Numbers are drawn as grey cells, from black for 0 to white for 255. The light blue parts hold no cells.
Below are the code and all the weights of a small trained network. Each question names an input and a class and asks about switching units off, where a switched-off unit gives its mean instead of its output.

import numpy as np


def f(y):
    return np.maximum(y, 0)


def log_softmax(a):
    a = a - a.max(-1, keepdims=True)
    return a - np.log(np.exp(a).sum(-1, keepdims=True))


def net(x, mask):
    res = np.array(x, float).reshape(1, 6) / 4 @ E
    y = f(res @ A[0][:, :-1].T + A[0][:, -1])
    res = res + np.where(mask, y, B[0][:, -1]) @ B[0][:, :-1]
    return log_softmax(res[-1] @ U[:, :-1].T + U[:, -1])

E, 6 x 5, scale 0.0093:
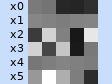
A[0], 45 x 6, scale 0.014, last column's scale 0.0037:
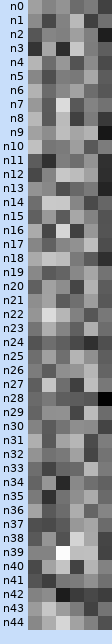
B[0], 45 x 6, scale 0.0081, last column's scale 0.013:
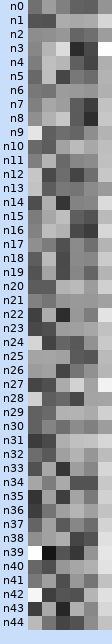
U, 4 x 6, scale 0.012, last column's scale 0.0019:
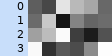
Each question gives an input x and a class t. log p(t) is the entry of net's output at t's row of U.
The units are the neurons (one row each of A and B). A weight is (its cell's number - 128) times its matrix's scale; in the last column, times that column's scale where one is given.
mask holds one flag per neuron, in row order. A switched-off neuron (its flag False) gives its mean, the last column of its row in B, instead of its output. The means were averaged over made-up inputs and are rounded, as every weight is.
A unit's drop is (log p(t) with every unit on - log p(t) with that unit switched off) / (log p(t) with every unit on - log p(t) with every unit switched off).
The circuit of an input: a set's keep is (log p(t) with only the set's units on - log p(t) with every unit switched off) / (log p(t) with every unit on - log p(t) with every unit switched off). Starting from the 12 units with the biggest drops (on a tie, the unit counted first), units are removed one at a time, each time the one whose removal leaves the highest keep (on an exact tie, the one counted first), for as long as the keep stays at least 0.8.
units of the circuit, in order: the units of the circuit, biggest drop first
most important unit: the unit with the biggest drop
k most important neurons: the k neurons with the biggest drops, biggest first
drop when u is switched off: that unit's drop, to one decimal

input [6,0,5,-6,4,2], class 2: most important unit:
n3
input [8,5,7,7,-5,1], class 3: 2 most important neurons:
[n42 n24]
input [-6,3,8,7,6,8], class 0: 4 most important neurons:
[n40 n27 n20 n29]
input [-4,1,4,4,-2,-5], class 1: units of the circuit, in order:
[n33 n5]
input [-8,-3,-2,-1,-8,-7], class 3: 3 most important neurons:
[n39 n12 n9]
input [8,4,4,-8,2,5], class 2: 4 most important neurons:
[n3 n39 n15 n34]
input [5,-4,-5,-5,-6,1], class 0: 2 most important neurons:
[n39 n1]
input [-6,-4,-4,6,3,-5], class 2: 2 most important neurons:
[n16 n8]
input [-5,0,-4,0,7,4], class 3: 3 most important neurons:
[n39 n44 n27]
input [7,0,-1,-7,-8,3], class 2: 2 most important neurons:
[n3 n39]
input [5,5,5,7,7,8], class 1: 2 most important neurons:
[n43 n22]
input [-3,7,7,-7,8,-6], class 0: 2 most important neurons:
[n27 n40]
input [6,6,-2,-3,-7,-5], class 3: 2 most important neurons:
[n42 n22]
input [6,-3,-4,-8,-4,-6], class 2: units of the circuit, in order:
[n3]
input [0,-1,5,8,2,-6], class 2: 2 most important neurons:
[n16 n8]
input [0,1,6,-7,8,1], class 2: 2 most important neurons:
[n3 n38]
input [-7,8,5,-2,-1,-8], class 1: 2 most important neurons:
[n35 n33]
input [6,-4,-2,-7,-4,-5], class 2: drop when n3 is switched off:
0.4
